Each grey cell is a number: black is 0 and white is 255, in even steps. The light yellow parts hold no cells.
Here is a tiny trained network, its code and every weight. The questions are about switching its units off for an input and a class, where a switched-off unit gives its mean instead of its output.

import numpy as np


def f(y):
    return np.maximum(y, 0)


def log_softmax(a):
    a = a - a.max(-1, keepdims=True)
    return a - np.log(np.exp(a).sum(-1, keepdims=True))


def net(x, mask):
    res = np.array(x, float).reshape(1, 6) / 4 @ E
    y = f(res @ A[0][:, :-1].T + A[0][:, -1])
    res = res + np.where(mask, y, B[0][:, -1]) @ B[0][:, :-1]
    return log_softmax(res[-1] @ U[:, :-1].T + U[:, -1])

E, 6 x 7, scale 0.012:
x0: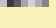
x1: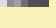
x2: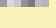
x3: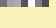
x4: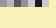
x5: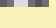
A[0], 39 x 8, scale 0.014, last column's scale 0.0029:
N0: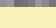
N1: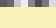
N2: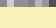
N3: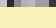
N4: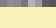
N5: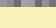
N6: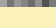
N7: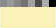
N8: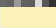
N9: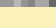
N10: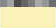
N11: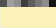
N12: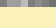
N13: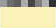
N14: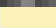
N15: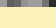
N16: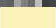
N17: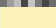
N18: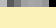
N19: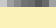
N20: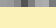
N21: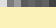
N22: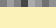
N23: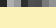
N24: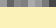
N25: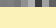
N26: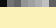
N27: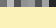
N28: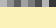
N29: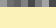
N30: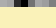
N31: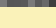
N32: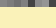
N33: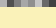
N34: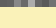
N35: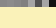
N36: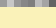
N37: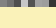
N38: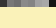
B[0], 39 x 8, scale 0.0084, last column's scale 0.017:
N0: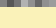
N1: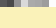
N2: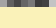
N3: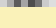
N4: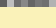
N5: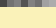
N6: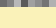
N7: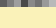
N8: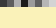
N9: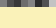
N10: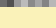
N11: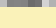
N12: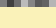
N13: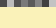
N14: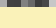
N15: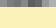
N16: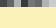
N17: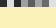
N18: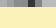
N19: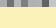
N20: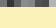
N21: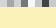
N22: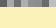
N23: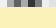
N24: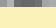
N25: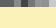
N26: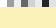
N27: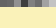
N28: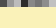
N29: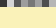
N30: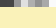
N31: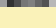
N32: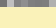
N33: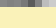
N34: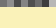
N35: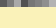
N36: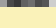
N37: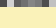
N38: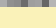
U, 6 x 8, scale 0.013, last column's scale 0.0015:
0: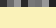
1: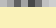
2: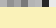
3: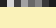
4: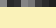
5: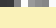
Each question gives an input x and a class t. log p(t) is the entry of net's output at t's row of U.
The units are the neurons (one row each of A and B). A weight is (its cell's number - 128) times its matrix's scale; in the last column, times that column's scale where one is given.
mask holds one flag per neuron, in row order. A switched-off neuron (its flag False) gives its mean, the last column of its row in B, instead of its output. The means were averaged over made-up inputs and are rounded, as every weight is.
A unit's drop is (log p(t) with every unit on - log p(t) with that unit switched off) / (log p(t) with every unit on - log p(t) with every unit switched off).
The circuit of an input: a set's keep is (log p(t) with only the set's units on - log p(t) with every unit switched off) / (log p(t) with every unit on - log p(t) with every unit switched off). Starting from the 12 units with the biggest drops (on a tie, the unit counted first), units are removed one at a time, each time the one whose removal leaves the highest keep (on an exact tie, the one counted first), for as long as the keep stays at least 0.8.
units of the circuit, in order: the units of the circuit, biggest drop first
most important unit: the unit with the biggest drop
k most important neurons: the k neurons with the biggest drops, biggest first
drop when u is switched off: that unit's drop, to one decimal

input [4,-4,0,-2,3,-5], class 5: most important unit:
N30
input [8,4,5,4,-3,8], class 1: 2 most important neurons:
N3, N30
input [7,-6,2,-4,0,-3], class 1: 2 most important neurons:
N3, N18
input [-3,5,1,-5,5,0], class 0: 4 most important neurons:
N26, N28, N17, N27
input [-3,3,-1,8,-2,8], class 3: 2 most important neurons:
N17, N30
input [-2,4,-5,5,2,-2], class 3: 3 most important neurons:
N17, N26, N36
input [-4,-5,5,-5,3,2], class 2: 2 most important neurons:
N26, N17
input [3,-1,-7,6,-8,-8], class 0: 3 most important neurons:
N8, N16, N1
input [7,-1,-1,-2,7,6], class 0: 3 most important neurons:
N28, N23, N25
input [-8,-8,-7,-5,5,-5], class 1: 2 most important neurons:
N23, N11
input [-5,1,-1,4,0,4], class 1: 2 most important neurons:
N23, N30
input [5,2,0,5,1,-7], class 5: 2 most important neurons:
N30, N23
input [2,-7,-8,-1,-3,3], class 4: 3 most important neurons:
N14, N21, N31
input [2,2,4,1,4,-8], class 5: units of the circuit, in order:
N30
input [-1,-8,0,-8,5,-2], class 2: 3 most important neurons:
N26, N17, N38
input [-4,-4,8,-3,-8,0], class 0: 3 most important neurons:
N8, N16, N14
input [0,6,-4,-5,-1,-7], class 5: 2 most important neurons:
N30, N26
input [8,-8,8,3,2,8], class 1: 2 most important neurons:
N3, N18
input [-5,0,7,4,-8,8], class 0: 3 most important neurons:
N8, N16, N30
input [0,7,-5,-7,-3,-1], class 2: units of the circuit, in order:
N21
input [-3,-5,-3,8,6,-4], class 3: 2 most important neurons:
N17, N22
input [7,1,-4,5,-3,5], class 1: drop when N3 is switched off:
0.1
